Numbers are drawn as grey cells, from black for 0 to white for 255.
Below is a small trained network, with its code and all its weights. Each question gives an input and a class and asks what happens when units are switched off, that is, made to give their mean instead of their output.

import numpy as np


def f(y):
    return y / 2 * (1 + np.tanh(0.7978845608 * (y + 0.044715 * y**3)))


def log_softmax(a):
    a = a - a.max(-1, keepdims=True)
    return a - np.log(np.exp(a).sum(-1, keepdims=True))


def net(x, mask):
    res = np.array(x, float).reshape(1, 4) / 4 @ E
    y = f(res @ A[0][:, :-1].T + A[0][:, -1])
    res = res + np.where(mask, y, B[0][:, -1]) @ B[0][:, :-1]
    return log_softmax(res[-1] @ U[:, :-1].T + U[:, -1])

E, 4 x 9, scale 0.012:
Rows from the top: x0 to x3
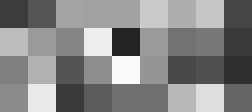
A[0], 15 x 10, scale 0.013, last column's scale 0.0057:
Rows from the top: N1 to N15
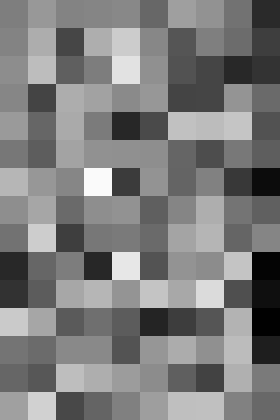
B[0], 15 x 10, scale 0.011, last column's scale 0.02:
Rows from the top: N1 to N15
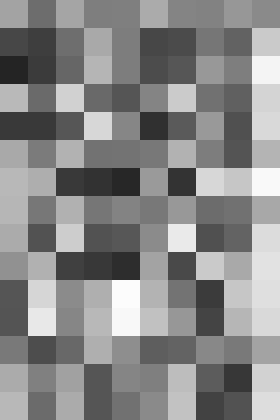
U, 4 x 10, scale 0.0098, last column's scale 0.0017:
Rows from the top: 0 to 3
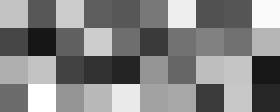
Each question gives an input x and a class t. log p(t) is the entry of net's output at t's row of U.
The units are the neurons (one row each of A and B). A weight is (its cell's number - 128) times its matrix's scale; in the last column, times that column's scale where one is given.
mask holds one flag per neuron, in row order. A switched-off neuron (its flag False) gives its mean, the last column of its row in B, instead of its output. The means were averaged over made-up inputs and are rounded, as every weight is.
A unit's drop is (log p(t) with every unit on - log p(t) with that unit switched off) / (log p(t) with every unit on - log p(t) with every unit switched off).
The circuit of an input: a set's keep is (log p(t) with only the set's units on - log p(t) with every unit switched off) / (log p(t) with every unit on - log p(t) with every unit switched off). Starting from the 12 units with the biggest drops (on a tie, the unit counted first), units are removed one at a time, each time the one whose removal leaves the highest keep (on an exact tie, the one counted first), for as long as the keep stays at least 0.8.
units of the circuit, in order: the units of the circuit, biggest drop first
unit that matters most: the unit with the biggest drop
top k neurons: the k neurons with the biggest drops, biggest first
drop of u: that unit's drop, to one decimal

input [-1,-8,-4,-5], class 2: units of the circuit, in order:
N10
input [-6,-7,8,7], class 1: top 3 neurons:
N3, N2, N7
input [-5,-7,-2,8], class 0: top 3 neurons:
N9, N15, N7
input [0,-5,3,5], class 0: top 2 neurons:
N7, N9
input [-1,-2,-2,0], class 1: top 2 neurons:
N7, N11
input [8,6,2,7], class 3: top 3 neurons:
N11, N4, N14
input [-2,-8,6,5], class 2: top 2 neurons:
N10, N5
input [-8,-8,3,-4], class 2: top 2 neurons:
N10, N11
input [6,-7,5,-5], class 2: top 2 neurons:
N10, N12
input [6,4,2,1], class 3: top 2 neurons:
N11, N10
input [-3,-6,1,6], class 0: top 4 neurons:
N7, N9, N15, N8
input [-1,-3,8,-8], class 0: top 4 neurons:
N4, N14, N6, N5
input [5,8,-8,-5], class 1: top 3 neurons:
N5, N10, N13
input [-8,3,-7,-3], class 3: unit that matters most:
N12
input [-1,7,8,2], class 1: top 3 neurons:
N3, N2, N10
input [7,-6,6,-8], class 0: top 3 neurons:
N4, N14, N12
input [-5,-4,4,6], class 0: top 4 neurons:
N9, N11, N15, N7
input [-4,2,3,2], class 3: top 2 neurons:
N12, N5
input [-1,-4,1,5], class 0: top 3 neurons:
N7, N9, N15
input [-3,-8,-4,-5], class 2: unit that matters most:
N10
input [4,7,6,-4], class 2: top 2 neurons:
N7, N5
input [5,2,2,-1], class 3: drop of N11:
0.1
